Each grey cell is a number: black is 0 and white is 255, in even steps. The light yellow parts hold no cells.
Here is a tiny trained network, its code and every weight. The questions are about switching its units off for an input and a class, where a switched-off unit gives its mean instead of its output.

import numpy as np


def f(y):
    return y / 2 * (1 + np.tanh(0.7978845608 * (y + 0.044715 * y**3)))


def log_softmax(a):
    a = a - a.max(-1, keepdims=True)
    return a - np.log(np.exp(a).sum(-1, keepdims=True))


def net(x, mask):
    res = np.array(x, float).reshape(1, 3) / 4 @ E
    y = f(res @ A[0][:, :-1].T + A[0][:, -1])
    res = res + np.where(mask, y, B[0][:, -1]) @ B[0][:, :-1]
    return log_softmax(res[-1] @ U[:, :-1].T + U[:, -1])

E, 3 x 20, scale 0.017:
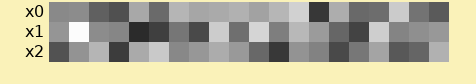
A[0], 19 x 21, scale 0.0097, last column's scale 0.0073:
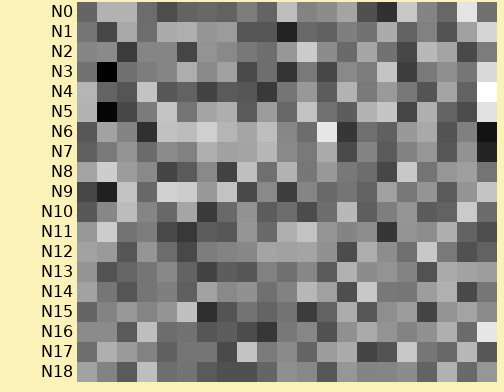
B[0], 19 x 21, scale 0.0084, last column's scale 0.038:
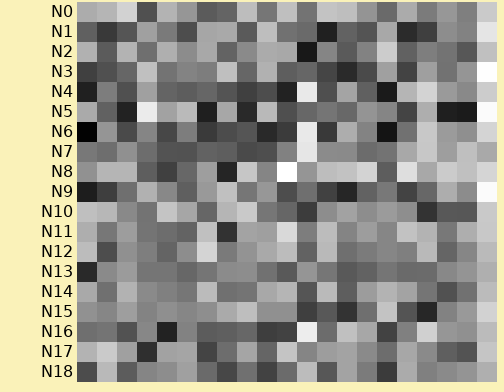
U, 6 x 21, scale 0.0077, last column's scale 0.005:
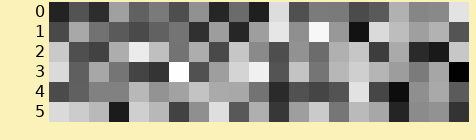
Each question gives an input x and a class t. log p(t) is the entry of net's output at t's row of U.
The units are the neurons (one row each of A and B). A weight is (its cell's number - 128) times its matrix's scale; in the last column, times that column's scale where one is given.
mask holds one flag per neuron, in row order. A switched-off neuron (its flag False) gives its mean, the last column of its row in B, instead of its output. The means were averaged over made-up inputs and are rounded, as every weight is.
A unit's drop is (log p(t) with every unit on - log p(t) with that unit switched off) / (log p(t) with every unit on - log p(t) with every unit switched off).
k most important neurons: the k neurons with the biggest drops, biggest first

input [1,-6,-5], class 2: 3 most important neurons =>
(N5 N6 N2)
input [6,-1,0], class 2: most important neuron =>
(N4)
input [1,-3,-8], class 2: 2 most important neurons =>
(N2 N5)
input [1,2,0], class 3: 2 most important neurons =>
(N6 N4)
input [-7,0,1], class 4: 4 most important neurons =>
(N15 N6 N10 N5)
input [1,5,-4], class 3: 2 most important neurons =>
(N6 N11)
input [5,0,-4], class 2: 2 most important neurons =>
(N8 N5)
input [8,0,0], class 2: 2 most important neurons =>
(N2 N4)
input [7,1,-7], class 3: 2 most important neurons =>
(N11 N12)
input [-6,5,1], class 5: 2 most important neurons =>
(N10 N6)
